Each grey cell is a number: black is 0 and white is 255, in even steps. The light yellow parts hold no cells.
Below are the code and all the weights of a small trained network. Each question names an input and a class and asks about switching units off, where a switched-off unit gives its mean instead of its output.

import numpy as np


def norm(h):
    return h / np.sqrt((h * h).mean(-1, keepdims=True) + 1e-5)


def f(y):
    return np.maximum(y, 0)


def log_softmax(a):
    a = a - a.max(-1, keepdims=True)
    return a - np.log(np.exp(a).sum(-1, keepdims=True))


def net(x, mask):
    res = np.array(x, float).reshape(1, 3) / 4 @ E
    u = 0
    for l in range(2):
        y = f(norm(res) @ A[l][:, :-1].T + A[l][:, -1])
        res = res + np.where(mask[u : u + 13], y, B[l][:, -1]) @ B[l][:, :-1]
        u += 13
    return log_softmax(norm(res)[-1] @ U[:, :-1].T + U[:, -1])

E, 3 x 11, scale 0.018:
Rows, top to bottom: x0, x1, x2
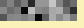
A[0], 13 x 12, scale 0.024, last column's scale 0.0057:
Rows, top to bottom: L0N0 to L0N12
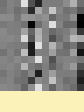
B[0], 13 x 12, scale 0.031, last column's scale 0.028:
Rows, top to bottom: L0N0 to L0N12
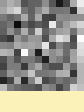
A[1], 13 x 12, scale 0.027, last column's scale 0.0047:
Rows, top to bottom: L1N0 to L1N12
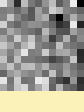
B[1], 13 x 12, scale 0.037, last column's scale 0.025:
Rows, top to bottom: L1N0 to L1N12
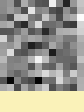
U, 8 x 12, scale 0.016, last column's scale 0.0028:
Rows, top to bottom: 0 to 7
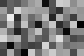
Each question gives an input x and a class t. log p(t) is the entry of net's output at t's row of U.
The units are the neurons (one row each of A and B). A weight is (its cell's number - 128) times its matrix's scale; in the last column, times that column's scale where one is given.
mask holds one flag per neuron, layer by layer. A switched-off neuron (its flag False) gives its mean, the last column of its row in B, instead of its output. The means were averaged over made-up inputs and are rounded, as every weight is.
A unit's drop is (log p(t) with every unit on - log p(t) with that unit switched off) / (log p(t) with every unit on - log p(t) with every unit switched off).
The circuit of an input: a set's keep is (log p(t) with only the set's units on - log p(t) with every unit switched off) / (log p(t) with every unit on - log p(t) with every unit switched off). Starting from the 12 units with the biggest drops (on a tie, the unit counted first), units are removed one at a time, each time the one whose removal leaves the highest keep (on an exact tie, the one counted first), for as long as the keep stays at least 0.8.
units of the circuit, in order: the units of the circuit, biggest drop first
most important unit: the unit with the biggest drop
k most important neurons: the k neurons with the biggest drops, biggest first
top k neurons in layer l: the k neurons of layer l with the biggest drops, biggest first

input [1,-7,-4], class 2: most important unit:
L0N7
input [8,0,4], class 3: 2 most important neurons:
L0N5, L0N3
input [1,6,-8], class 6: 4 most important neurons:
L1N11, L0N3, L0N6, L0N7
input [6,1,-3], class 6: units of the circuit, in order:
L0N6, L1N11
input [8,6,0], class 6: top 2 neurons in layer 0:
L0N5, L0N6
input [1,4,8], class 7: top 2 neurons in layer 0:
L0N6, L0N7
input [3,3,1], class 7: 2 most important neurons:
L0N0, L0N3
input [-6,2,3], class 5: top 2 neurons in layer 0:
L0N3, L0N0
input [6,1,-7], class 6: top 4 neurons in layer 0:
L0N6, L0N12, L0N11, L0N10
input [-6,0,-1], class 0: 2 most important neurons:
L0N0, L0N7
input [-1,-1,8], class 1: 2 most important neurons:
L0N0, L0N5
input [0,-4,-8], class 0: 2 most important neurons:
L0N8, L0N5
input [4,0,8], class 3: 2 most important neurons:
L0N5, L0N0
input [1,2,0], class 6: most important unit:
L0N5
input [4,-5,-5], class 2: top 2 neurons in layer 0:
L0N6, L0N7
